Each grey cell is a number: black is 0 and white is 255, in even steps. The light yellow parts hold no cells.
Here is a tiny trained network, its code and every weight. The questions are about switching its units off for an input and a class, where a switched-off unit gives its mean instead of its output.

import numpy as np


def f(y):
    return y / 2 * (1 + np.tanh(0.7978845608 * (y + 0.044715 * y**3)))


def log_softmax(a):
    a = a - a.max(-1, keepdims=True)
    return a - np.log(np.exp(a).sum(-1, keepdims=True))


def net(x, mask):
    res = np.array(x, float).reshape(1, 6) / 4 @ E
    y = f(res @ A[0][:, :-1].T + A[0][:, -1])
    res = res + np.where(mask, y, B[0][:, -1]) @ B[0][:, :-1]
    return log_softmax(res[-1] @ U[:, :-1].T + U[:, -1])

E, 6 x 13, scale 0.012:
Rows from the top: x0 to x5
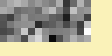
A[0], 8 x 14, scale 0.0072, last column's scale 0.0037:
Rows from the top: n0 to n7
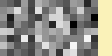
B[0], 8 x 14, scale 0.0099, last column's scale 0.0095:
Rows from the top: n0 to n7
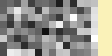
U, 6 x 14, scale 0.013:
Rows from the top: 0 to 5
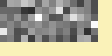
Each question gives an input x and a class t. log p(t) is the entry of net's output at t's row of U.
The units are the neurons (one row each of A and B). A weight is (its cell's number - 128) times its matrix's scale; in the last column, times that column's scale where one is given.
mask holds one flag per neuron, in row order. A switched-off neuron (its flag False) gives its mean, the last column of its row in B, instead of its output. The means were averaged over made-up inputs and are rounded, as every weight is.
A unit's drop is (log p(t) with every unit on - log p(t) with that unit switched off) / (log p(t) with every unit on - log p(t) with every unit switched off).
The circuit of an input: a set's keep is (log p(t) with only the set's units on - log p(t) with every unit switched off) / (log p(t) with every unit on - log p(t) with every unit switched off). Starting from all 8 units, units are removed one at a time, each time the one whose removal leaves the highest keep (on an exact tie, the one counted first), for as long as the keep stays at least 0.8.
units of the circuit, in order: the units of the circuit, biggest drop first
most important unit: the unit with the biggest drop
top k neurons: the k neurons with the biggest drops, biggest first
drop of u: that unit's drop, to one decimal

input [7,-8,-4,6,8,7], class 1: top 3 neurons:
[n3; n2; n7]
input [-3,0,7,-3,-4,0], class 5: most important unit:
n0
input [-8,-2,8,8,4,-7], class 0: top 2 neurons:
[n7; n4]
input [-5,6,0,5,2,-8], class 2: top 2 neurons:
[n2; n3]
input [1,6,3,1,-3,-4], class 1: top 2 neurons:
[n6; n5]
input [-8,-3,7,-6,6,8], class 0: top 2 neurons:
[n7; n2]
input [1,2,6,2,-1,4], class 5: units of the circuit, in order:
[n2; n0]
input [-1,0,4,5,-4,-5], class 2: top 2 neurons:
[n2; n5]
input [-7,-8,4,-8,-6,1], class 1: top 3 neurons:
[n3; n1; n5]
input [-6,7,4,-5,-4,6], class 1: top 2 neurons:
[n6; n1]
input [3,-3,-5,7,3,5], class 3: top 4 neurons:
[n2; n1; n7; n5]
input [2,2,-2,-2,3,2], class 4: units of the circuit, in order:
[n2; n5]
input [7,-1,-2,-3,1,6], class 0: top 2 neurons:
[n1; n2]
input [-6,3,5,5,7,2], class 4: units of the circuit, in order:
[n5]
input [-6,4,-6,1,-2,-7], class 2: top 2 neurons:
[n2; n1]
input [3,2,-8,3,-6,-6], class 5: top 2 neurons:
[n4; n5]
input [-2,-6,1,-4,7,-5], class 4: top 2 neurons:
[n5; n6]
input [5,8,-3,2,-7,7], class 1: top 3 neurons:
[n6; n2; n5]
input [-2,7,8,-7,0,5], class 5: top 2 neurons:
[n0; n3]
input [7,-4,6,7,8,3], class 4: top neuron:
[n5]
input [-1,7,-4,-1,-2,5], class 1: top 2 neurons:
[n6; n2]
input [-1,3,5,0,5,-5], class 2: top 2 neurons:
[n2; n4]
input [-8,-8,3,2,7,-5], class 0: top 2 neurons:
[n7; n6]
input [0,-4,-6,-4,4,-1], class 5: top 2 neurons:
[n4; n6]
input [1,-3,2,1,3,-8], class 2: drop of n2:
0.8
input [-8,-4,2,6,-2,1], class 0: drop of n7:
0.3
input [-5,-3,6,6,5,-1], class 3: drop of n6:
-0.1
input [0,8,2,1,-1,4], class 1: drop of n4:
0.0
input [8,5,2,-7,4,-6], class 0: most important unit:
n1
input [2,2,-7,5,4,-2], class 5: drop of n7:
0.1
